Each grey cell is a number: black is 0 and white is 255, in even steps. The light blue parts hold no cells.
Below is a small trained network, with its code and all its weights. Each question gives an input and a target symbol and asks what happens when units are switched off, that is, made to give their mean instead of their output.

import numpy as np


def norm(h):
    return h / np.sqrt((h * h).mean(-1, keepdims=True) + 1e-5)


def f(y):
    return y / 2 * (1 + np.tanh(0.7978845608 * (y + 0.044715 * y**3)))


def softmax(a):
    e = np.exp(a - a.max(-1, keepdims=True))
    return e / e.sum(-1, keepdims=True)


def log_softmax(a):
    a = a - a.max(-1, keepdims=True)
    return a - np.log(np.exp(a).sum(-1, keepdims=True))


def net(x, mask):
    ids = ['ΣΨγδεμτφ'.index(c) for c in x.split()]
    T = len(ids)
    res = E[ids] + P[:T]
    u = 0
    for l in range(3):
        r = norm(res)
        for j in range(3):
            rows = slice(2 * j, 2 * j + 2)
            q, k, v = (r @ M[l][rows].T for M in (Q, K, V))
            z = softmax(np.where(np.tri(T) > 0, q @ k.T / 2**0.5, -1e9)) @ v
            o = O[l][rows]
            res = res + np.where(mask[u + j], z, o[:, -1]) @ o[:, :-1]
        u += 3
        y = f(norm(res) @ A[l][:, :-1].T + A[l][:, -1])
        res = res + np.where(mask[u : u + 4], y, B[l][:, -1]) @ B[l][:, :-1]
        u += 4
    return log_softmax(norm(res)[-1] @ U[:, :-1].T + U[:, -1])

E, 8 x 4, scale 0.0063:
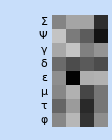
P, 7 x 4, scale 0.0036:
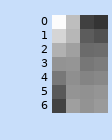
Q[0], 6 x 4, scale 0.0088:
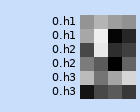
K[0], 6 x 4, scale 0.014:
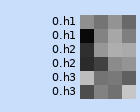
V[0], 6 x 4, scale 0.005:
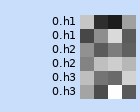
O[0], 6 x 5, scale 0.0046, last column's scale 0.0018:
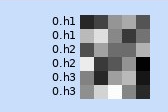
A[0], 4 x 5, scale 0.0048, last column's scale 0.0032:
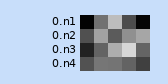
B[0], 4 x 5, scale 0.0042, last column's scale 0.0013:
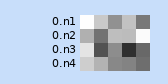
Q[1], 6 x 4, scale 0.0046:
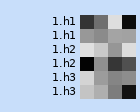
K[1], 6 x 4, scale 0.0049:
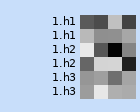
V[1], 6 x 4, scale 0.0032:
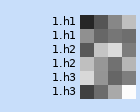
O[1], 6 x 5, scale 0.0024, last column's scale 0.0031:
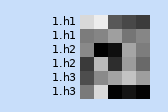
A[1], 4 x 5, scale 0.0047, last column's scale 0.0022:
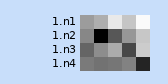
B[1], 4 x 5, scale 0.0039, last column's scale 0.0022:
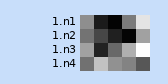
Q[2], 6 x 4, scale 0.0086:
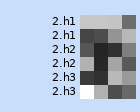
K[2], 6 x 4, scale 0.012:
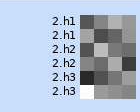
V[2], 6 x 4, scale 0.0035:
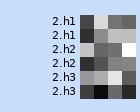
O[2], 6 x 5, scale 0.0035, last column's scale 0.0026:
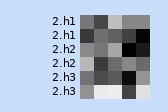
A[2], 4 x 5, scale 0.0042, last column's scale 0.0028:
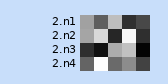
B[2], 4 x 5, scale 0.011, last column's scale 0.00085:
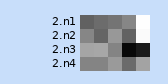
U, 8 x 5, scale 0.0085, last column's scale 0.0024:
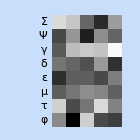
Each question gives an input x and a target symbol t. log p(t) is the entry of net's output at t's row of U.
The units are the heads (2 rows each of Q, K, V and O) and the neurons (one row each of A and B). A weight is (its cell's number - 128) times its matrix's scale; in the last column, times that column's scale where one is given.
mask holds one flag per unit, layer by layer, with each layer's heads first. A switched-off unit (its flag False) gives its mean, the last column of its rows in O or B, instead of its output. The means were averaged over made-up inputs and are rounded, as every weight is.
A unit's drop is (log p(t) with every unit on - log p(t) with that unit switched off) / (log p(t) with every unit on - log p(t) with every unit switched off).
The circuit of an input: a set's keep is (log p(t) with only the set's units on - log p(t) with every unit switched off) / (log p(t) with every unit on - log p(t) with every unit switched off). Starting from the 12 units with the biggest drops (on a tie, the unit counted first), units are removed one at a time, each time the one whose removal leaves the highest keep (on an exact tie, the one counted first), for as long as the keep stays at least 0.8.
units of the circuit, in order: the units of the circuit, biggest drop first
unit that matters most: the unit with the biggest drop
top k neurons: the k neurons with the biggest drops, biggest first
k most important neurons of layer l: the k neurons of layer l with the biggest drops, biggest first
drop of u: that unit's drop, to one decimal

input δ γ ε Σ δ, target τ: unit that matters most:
0.n1
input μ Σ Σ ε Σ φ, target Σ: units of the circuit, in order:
(0.h1, 2.n2)
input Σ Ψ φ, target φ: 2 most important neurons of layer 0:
(0.n1, 0.n2)
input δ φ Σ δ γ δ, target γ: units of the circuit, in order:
(2.h3, 0.n1)
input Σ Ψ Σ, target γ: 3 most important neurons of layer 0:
(0.n1, 0.n3, 0.n4)
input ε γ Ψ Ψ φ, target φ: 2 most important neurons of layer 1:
(1.n3, 1.n1)
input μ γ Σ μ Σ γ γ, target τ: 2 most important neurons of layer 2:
(2.n3, 2.n2)
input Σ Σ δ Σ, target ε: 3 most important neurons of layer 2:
(2.n1, 2.n2, 2.n3)
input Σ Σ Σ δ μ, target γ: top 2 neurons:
(1.n3, 2.n1)
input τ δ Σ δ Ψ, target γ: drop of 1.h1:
0.0
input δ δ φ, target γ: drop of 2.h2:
-0.1
